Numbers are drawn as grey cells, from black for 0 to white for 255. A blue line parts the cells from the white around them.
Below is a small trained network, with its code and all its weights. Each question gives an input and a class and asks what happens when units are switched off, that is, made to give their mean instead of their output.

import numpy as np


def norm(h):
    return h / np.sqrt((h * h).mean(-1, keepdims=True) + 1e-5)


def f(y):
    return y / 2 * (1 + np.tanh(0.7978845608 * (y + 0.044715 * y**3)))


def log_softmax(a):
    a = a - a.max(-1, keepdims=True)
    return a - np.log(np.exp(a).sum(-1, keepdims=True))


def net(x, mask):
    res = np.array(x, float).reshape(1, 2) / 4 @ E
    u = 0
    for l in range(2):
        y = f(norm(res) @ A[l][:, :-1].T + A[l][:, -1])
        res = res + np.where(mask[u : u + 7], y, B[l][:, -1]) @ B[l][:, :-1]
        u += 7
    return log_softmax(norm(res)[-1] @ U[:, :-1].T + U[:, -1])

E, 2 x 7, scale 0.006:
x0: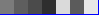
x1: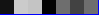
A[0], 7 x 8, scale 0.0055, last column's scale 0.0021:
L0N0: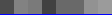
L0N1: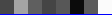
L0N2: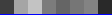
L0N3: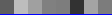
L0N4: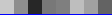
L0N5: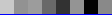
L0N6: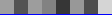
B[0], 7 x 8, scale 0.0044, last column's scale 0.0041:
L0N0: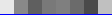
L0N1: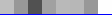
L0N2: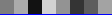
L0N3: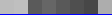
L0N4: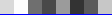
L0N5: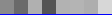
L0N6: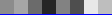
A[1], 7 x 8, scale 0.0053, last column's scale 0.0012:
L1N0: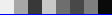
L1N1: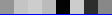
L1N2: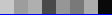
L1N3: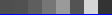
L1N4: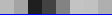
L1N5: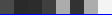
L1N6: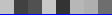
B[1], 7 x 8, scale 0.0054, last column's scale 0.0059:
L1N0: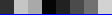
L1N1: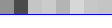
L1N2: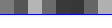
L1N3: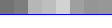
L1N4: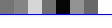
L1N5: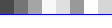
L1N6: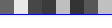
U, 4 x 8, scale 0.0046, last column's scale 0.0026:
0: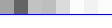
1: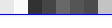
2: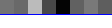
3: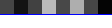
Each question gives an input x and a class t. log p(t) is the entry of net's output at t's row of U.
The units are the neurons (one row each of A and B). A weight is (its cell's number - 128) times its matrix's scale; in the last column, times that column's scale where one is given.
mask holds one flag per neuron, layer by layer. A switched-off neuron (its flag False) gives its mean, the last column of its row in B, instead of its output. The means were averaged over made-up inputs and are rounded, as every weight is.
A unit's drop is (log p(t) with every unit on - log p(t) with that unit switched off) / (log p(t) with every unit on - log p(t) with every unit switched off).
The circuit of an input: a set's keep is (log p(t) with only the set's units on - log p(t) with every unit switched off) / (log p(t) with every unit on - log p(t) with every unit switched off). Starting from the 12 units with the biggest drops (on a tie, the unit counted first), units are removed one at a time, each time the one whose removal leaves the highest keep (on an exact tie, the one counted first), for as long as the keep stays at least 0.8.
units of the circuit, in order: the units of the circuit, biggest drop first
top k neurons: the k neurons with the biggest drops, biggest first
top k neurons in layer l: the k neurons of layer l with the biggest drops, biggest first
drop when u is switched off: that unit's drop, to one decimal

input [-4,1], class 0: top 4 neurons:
L1N1, L0N4, L1N0, L1N4
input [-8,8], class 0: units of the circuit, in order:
L1N1, L1N0
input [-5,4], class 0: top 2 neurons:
L1N1, L0N4
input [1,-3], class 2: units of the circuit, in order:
L1N0
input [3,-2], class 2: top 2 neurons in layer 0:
L0N4, L0N5
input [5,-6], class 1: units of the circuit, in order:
L0N4, L1N1
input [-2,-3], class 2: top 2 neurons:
L0N6, L0N4
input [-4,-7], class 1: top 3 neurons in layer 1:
L1N6, L1N5, L1N0
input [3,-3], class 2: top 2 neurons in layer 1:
L1N0, L1N4
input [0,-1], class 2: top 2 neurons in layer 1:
L1N6, L1N2
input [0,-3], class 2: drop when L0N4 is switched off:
0.3
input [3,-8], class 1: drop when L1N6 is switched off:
0.1
